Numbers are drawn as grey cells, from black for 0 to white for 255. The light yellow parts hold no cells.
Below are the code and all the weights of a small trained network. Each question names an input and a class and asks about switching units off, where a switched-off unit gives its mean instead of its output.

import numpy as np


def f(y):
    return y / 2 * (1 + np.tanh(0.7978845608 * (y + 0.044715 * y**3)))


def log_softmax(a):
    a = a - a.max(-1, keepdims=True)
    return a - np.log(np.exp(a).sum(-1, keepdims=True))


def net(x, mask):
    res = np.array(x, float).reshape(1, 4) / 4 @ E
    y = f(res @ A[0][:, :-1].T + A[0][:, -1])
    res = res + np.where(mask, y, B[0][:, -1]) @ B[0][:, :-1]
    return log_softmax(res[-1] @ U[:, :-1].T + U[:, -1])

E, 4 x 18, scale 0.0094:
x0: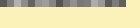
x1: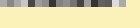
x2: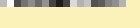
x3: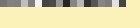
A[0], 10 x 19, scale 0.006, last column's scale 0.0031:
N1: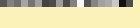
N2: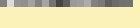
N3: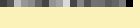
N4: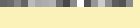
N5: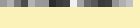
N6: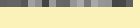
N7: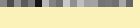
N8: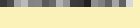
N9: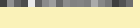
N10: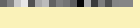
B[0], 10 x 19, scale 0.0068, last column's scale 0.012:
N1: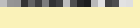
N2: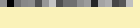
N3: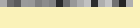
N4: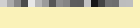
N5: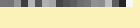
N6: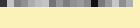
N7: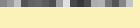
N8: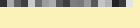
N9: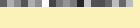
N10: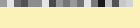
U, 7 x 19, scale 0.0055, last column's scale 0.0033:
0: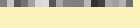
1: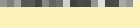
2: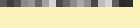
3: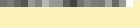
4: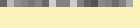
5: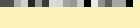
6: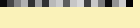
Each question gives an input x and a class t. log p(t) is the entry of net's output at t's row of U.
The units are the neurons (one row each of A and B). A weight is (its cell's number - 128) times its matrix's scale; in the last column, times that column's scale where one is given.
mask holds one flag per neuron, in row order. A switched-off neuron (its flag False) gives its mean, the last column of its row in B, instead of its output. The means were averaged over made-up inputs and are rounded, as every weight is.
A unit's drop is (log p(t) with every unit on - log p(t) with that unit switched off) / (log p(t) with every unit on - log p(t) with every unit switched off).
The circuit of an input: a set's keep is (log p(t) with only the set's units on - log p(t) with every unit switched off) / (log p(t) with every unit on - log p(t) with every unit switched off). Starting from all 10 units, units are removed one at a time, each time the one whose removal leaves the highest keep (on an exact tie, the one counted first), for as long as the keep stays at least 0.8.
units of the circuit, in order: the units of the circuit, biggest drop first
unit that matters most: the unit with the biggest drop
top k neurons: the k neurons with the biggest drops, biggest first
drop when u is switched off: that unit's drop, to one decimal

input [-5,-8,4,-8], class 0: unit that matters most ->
N9
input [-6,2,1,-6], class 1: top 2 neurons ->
[N7 N10]
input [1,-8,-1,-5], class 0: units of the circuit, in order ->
[N9 N6]
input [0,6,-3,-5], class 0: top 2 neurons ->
[N10 N1]
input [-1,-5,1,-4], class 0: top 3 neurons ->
[N1 N9 N6]
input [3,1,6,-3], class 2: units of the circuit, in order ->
[N2 N5]
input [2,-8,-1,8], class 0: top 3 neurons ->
[N4 N6 N7]
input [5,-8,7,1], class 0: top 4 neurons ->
[N4 N9 N6 N8]
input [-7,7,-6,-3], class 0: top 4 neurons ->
[N10 N5 N2 N1]
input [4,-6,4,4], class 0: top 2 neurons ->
[N4 N6]
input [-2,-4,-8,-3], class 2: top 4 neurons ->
[N3 N8 N10 N1]
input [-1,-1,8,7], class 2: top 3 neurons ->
[N5 N2 N7]
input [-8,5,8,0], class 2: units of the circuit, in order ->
[N5 N2]
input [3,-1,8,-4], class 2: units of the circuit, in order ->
[N2]
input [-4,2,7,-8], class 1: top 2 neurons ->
[N7 N8]
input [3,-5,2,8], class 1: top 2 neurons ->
[N1 N10]
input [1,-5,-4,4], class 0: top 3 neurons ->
[N4 N6 N5]
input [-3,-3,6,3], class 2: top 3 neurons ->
[N5 N2 N10]
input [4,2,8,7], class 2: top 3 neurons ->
[N5 N2 N7]
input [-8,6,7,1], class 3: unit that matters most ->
N5
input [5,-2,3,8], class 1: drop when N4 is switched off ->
0.0
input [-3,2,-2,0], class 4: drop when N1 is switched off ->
0.3
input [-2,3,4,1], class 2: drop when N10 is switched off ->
0.1
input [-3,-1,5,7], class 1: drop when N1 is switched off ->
0.8
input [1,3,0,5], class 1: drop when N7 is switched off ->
-0.1
